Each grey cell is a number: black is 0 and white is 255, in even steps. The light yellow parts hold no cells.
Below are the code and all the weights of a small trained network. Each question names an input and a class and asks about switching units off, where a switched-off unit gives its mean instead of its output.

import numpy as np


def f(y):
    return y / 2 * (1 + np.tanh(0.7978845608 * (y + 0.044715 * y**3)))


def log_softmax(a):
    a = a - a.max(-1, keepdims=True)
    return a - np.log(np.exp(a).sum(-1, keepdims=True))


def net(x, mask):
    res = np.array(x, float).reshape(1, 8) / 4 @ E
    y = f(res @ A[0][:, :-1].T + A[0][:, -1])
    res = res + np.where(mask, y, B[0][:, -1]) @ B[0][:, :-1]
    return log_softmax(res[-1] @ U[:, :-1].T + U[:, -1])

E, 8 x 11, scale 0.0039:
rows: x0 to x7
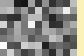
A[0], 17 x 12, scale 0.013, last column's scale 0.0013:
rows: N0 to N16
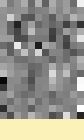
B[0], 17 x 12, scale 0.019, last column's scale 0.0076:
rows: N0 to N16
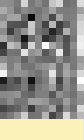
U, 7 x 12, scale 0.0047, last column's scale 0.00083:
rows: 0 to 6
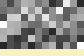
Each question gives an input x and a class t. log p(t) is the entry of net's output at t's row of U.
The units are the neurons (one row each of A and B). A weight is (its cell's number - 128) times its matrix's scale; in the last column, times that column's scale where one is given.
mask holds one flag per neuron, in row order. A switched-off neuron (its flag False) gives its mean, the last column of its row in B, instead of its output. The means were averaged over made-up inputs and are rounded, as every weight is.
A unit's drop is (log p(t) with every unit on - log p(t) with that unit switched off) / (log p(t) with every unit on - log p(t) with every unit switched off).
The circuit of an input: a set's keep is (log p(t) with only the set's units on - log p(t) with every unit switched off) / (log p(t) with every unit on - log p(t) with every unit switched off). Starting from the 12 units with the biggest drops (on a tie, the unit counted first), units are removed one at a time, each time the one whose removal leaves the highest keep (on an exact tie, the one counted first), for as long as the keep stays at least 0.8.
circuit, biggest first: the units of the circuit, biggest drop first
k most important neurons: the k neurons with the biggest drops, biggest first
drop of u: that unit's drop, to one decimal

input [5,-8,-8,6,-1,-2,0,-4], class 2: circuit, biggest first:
N6
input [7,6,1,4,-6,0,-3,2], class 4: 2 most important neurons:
N2, N13
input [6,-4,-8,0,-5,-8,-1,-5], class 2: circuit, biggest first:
N6, N11
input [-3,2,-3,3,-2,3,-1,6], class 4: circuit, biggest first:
N2, N11
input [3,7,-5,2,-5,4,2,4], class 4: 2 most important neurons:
N2, N5
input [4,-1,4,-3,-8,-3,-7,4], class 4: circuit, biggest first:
N2, N5
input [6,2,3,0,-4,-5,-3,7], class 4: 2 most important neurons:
N2, N13
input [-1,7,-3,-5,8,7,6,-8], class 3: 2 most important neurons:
N10, N9
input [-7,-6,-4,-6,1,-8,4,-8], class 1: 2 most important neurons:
N7, N0
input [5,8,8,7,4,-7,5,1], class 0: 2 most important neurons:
N16, N4
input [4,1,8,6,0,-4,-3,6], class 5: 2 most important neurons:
N5, N3
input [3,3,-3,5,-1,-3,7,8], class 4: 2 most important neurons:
N2, N13
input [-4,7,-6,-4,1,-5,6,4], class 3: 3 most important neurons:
N10, N9, N1
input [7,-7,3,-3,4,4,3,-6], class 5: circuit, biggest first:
N3
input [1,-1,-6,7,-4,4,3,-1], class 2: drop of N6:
0.2
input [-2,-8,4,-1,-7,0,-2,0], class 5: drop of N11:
0.1
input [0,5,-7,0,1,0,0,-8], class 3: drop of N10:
0.0
